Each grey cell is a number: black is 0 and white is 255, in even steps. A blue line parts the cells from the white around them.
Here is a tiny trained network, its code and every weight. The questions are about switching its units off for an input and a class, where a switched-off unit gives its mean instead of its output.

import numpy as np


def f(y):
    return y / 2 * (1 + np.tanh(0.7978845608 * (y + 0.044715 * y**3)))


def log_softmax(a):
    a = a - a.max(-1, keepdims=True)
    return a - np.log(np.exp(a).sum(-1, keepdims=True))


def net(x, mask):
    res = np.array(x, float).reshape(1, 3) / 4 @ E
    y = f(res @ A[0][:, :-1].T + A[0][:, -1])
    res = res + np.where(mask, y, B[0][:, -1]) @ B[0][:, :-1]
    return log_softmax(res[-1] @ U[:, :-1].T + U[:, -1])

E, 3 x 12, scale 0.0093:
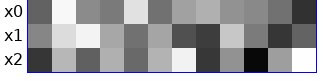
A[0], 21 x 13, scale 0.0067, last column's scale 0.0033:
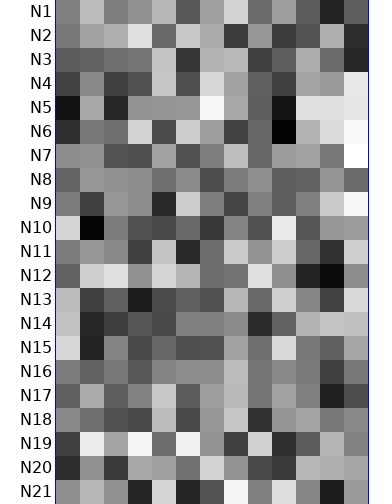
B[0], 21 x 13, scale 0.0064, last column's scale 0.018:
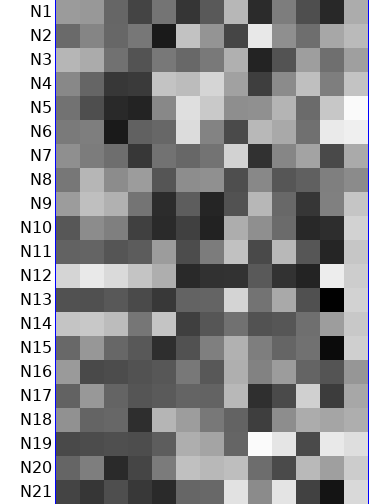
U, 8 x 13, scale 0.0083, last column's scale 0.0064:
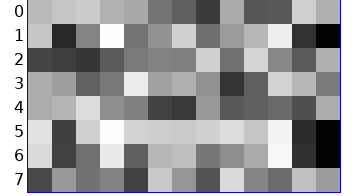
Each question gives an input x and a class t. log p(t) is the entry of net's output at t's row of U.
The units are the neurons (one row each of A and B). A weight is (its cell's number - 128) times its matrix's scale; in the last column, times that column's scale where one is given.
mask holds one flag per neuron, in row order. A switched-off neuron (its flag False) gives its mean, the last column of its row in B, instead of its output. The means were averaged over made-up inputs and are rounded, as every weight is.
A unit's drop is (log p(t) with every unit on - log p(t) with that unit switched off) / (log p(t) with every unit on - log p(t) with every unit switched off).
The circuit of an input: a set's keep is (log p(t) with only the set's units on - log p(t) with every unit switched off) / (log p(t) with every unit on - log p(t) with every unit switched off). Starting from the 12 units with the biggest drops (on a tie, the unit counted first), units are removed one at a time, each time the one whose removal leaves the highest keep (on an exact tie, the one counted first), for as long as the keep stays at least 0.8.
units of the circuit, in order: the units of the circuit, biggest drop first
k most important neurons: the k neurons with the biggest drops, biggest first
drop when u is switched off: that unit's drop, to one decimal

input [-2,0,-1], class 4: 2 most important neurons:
N5, N19
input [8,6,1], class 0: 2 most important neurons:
N12, N19
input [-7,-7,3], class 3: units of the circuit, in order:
N14, N21
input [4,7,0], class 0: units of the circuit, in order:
N12
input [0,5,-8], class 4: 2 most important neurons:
N12, N5
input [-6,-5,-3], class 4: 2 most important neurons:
N14, N5
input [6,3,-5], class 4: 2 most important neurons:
N12, N5
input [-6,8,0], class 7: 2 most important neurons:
N19, N14
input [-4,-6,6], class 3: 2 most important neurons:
N14, N4
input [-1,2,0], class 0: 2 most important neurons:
N5, N21
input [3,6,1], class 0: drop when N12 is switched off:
0.3
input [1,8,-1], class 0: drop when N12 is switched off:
0.2
